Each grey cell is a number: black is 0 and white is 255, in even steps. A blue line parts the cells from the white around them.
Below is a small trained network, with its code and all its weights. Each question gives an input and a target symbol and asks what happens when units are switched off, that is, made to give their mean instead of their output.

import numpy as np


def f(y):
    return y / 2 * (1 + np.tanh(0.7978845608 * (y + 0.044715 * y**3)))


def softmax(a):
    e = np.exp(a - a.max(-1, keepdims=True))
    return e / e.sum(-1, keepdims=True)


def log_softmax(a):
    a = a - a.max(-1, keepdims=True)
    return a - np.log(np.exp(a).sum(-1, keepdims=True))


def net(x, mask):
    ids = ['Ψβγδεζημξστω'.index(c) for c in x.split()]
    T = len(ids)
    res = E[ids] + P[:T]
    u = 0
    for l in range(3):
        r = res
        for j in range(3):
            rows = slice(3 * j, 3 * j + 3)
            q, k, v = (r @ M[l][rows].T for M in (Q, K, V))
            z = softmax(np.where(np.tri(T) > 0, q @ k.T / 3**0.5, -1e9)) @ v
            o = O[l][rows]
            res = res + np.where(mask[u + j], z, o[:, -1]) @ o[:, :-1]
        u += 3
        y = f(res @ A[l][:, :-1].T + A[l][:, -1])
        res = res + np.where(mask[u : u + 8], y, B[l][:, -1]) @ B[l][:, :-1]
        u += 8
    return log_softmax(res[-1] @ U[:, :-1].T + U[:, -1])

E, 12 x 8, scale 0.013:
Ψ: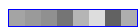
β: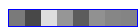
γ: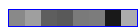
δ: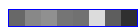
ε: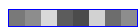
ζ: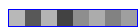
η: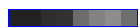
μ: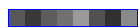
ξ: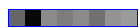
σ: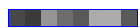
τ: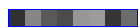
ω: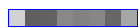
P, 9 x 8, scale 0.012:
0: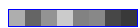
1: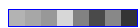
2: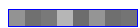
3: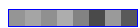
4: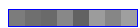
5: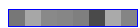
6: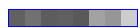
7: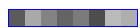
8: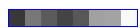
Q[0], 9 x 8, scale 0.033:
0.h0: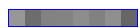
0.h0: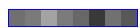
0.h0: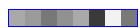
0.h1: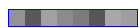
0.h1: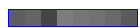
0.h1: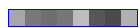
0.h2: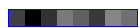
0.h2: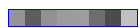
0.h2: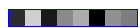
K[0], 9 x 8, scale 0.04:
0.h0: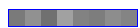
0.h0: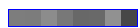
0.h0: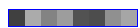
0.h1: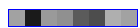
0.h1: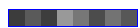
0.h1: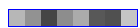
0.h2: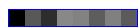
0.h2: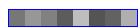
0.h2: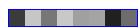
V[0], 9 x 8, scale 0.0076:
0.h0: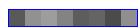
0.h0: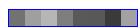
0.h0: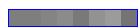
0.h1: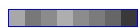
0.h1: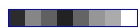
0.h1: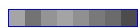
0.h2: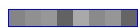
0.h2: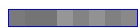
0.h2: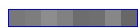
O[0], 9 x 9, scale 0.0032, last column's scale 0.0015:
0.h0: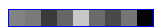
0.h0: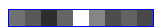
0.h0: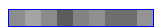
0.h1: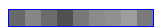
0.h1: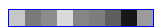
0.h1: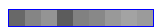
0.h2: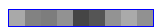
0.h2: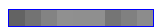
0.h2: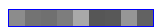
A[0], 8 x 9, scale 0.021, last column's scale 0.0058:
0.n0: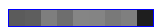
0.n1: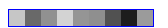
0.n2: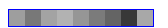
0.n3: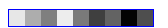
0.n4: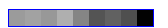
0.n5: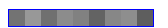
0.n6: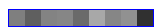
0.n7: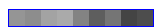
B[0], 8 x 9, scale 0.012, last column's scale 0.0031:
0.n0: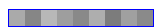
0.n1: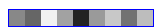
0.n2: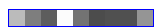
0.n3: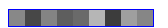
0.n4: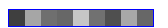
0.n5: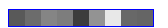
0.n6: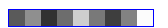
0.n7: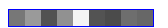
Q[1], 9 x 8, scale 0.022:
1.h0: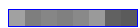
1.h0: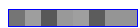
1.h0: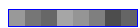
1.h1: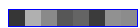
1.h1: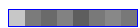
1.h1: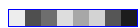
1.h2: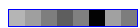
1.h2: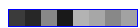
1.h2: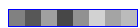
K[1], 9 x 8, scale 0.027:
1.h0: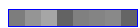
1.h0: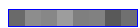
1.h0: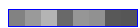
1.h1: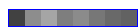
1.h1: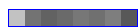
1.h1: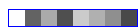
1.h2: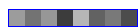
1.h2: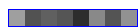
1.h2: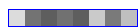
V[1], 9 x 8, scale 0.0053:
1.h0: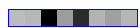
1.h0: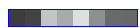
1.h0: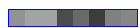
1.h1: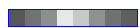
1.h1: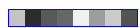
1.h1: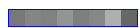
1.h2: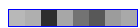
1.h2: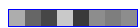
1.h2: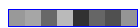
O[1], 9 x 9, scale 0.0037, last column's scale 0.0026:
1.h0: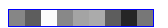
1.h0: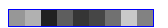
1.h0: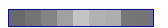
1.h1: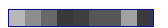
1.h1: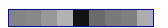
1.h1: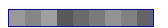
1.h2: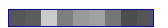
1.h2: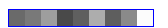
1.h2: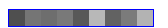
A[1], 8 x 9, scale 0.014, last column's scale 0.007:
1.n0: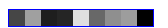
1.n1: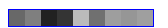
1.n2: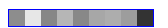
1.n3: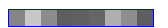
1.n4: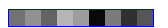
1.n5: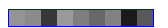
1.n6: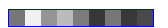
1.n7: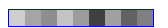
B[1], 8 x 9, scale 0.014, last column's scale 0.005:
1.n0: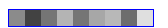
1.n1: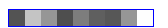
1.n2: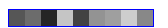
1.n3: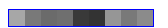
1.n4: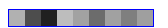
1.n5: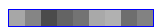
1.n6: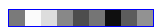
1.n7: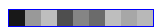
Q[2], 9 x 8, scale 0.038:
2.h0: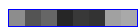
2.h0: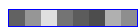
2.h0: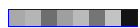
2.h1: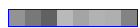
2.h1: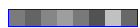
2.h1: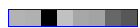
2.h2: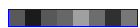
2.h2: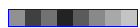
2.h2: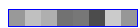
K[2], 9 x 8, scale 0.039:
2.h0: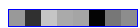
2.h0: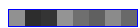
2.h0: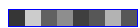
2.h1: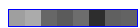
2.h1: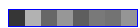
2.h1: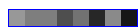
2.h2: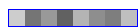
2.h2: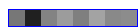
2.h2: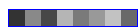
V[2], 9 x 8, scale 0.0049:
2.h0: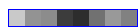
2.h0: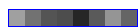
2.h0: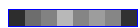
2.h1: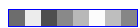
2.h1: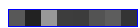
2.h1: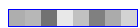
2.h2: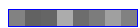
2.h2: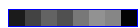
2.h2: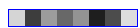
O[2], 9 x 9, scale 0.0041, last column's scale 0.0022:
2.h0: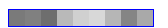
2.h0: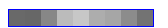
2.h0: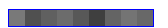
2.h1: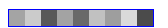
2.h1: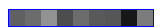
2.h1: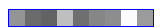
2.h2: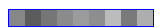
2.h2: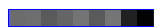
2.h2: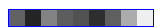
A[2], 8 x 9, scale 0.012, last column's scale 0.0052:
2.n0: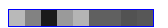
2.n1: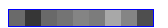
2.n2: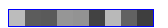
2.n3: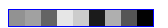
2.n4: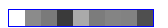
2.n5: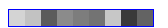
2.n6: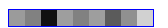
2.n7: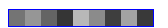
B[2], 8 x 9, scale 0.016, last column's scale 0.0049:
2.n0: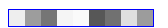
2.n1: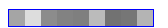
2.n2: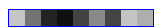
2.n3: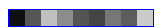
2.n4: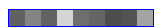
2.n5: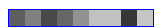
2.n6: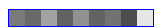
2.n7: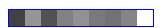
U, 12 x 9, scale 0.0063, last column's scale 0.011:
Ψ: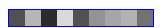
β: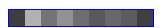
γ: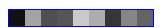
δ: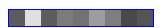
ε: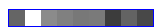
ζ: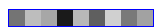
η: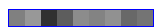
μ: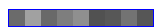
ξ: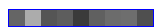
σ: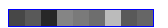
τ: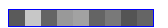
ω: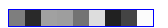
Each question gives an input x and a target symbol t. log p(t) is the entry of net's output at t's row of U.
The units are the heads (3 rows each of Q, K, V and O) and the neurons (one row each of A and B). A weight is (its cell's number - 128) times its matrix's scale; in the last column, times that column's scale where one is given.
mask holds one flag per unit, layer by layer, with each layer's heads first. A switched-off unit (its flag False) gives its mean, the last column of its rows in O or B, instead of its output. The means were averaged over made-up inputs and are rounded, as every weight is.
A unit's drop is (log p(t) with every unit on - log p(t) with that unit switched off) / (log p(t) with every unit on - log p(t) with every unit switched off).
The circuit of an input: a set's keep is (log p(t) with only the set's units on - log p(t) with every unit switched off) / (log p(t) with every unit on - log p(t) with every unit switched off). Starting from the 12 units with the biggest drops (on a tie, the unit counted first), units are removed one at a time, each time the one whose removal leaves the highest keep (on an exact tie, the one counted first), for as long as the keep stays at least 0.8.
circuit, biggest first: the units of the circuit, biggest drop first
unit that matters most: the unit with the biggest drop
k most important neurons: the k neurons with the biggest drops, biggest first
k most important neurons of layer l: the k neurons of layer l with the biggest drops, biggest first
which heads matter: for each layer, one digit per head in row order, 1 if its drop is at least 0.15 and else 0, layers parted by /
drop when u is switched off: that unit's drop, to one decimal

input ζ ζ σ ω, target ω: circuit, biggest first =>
[0.n3]
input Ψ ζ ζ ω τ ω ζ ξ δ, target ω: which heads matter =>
010 / 000 / 000
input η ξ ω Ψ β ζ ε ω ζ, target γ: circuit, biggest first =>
[2.n7 0.n6]
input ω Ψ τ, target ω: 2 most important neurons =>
[1.n7 1.n1]
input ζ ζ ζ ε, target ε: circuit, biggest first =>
[1.n6 0.n2]
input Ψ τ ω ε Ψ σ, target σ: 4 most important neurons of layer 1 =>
[1.n4 1.n6 1.n5 1.n1]
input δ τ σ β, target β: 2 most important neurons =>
[1.n6 1.n4]
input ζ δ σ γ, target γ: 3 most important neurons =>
[0.n3 1.n1 2.n7]
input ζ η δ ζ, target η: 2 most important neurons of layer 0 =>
[0.n6 0.n2]
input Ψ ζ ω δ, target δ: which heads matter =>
010 / 000 / 001
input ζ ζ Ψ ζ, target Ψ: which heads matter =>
010 / 000 / 010
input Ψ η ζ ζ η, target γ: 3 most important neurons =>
[1.n1 2.n7 0.n0]
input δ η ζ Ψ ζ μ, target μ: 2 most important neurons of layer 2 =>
[2.n0 2.n2]
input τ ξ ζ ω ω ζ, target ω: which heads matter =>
000 / 101 / 000
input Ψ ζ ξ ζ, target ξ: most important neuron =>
[1.n3]
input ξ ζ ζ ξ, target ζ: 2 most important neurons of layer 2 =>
[2.n4 2.n7]
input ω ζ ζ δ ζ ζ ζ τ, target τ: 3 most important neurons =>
[2.n0 1.n4 1.n6]
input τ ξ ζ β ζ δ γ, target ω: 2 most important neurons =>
[1.n1 1.n7]
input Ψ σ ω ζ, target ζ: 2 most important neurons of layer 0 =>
[0.n6 0.n3]
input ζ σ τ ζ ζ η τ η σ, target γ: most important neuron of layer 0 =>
[0.n6]
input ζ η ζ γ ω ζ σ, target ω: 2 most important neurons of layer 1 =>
[1.n1 1.n7]
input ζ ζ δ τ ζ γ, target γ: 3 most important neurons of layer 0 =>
[0.n3 0.n4 0.n1]
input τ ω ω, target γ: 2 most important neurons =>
[1.n1 2.n7]
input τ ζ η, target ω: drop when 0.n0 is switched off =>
0.2
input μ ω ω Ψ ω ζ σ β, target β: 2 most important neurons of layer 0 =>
[0.n7 0.n2]
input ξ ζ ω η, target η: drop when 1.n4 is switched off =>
0.2
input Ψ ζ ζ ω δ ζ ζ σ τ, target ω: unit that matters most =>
0.h1
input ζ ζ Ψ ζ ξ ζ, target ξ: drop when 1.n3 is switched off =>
0.9
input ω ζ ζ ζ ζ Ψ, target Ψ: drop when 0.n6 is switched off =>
0.2
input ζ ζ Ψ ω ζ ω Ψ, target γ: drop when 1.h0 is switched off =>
0.0
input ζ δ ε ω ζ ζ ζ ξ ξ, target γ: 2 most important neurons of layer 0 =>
[0.n6 0.n1]
